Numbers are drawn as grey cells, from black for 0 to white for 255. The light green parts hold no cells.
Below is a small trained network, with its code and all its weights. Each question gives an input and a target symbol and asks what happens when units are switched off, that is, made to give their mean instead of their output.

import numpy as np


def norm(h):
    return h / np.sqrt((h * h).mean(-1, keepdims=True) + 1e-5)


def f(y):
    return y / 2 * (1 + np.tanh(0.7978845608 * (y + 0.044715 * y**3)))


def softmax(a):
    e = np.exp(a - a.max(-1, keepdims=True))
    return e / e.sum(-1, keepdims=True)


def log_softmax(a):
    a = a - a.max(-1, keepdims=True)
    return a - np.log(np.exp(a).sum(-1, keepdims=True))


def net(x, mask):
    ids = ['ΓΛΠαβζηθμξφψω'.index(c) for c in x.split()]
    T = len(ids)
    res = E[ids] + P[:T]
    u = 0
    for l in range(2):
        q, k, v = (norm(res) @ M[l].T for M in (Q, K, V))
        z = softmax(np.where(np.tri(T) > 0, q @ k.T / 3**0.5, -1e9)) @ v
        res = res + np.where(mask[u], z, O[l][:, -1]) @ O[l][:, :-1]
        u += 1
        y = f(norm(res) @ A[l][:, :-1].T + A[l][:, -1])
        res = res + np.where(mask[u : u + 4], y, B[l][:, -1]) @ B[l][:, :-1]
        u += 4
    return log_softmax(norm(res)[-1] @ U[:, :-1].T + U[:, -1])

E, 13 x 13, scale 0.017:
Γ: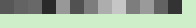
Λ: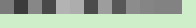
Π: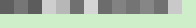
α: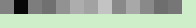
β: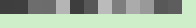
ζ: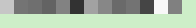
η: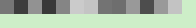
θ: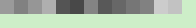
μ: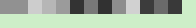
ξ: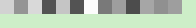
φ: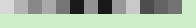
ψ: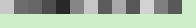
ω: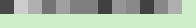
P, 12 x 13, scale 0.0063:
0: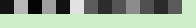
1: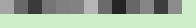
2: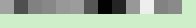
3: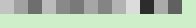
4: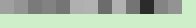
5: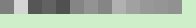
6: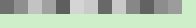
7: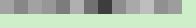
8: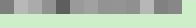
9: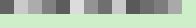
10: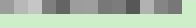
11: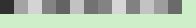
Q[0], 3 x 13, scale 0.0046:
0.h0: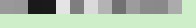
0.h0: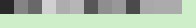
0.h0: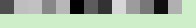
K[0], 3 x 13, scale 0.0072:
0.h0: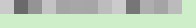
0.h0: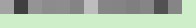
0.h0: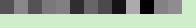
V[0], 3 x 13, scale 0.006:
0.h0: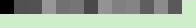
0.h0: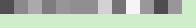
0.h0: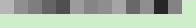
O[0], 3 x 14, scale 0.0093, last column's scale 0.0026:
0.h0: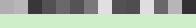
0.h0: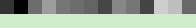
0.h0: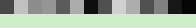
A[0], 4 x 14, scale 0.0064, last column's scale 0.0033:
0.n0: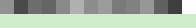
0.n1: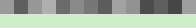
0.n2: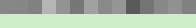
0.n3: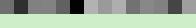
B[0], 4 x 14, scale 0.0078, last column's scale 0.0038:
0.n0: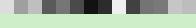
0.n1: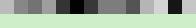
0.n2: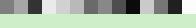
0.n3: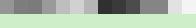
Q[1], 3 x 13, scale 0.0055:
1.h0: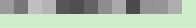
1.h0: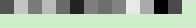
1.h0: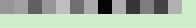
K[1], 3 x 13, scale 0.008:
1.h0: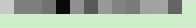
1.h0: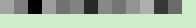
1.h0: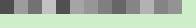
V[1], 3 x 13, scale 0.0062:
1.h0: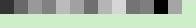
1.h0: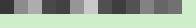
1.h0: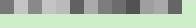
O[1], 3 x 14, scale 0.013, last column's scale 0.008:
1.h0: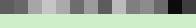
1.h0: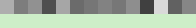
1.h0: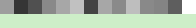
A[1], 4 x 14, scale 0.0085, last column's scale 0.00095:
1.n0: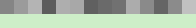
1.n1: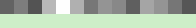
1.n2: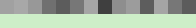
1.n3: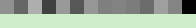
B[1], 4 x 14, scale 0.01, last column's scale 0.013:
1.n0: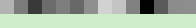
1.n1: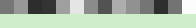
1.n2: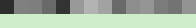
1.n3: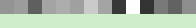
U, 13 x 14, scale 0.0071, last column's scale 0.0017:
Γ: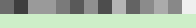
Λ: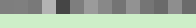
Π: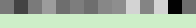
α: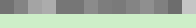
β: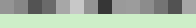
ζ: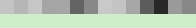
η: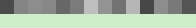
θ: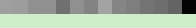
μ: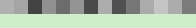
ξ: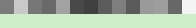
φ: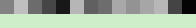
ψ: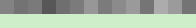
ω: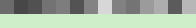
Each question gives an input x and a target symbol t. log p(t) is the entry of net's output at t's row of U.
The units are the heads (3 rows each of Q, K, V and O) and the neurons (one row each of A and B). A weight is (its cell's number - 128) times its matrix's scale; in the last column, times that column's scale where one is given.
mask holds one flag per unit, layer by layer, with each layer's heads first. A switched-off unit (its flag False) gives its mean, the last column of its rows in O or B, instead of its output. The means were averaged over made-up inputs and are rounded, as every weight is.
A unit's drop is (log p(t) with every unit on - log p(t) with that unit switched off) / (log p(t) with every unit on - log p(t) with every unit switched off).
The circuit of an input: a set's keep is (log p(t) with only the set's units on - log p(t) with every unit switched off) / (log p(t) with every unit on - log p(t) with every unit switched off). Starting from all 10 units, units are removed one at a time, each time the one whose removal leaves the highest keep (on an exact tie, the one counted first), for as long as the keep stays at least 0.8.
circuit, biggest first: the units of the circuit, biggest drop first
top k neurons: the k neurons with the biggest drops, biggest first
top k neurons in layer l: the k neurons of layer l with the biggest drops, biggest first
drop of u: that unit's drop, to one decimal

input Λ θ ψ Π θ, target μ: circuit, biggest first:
(1.n1 0.h0)
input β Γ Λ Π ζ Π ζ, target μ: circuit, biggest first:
(1.h0)
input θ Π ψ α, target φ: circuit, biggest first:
(0.h0 0.n1 1.h0 0.n2)
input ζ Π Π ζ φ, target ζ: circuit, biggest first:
(0.h0 1.n1)
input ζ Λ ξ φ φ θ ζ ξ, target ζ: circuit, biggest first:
(0.h0 1.n0)
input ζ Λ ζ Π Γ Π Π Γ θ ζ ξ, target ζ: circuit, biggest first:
(0.h0 1.n0 1.n1)
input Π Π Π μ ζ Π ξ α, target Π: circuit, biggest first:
(0.h0 0.n1)
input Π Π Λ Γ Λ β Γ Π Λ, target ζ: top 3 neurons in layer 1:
(1.n1 1.n3 1.n0)
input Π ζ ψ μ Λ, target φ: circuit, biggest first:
(0.h0 0.n1 1.h0)
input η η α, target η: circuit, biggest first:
(1.h0 1.n3 0.n2)
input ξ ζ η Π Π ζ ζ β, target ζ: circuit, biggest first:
(0.n0 1.n0 0.h0)
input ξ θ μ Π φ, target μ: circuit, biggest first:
(1.h0 1.n1)
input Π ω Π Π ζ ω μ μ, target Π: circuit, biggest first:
(0.n1 1.n1)
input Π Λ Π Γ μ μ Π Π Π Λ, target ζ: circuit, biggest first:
(0.n2 1.n0 1.n1 0.n0)
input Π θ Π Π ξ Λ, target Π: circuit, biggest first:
(0.h0 1.n1 0.n1)
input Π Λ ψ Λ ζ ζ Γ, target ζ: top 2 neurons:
(0.n0 0.n2)
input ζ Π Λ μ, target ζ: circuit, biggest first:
(0.h0 1.n1)
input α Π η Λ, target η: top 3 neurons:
(1.n3 0.n2 0.n1)
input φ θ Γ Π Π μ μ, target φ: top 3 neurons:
(0.n1 1.n2 0.n2)
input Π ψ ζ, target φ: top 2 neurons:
(0.n1 1.n2)
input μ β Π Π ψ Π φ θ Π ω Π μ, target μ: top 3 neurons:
(0.n1 1.n1 0.n3)
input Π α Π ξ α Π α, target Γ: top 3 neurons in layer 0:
(0.n0 0.n2 0.n1)
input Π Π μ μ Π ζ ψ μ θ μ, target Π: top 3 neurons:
(0.n1 1.n1 0.n0)
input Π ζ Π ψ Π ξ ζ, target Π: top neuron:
(1.n1)
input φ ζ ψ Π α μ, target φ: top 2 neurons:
(0.n1 1.n2)
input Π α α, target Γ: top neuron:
(1.n1)
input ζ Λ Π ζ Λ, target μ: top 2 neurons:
(1.n1 0.n0)
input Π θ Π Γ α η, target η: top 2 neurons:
(1.n3 1.n1)
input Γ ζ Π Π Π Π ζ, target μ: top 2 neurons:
(1.n1 0.n2)
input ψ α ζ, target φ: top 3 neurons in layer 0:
(0.n2 0.n3 0.n0)
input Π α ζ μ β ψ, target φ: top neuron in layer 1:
(1.n2)
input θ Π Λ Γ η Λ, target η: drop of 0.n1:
0.1
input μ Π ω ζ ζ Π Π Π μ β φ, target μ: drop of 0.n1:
0.5
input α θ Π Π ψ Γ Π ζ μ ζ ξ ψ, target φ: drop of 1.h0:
0.1
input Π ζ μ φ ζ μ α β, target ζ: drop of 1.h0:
0.0
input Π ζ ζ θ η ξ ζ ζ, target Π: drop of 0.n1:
0.3
